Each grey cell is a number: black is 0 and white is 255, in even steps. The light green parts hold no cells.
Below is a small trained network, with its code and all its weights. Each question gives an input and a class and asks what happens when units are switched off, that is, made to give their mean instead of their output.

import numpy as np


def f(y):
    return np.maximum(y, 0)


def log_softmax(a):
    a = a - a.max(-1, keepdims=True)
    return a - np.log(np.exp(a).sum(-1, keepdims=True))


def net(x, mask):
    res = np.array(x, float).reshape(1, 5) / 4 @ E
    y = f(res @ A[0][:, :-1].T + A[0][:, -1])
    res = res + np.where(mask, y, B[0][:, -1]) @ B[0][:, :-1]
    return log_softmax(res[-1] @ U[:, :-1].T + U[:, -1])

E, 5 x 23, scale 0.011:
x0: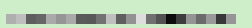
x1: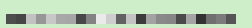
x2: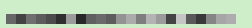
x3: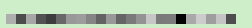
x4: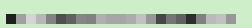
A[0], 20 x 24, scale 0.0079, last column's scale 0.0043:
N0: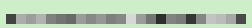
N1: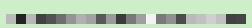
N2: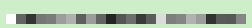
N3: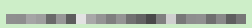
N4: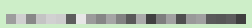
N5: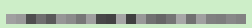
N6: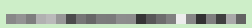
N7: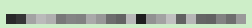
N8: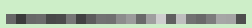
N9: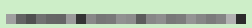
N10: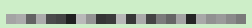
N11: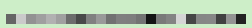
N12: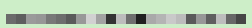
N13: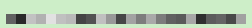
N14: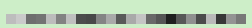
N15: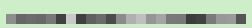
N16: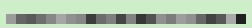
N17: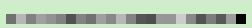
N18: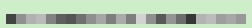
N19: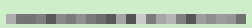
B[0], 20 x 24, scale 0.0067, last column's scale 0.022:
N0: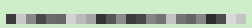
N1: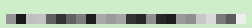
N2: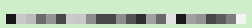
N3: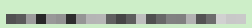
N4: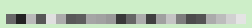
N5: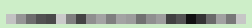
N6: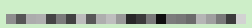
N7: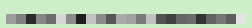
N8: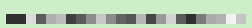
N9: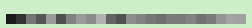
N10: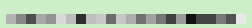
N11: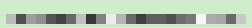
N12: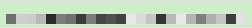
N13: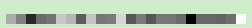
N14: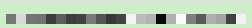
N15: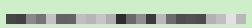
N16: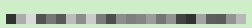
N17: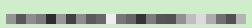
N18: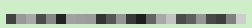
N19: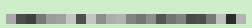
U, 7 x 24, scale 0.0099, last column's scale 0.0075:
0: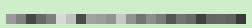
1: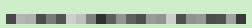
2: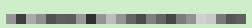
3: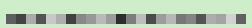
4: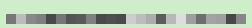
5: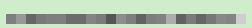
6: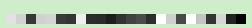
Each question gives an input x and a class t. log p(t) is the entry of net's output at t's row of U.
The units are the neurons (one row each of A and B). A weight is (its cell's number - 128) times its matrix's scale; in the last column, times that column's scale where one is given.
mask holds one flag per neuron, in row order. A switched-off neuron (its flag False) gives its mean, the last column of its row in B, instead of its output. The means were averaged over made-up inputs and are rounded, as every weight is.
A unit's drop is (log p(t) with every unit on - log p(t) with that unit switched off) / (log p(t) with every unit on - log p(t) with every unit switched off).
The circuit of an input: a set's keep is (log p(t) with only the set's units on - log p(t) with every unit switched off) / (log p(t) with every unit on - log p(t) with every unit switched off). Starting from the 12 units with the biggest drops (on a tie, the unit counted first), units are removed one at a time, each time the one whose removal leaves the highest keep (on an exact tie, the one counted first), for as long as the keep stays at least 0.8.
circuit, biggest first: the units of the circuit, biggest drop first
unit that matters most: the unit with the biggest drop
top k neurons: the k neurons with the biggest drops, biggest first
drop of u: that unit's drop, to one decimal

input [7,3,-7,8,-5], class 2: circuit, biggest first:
(N1)
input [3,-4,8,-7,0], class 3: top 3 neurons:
(N8, N15, N1)
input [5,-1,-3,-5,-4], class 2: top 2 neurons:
(N11, N12)
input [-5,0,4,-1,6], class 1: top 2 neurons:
(N18, N0)
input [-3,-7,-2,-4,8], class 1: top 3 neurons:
(N18, N0, N7)
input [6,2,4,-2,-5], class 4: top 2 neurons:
(N14, N18)
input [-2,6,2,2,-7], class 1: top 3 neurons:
(N2, N10, N16)
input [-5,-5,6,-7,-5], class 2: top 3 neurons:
(N6, N17, N11)
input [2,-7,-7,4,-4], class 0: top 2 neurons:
(N10, N5)
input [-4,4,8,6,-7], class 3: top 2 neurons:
(N8, N15)
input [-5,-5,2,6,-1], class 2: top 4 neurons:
(N1, N14, N13, N7)
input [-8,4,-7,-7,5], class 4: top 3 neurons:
(N12, N1, N7)
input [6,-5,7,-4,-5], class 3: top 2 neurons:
(N15, N8)
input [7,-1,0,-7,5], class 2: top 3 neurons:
(N11, N12, N6)
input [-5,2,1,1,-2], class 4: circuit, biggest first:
(N12)
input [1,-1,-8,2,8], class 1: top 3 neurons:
(N18, N0, N8)
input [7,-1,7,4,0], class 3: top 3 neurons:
(N15, N12, N8)
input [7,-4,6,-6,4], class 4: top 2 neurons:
(N14, N1)
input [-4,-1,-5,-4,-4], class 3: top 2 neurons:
(N4, N3)
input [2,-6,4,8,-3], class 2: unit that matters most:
N1
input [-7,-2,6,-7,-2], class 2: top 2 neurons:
(N6, N14)
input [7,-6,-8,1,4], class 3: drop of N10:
0.0
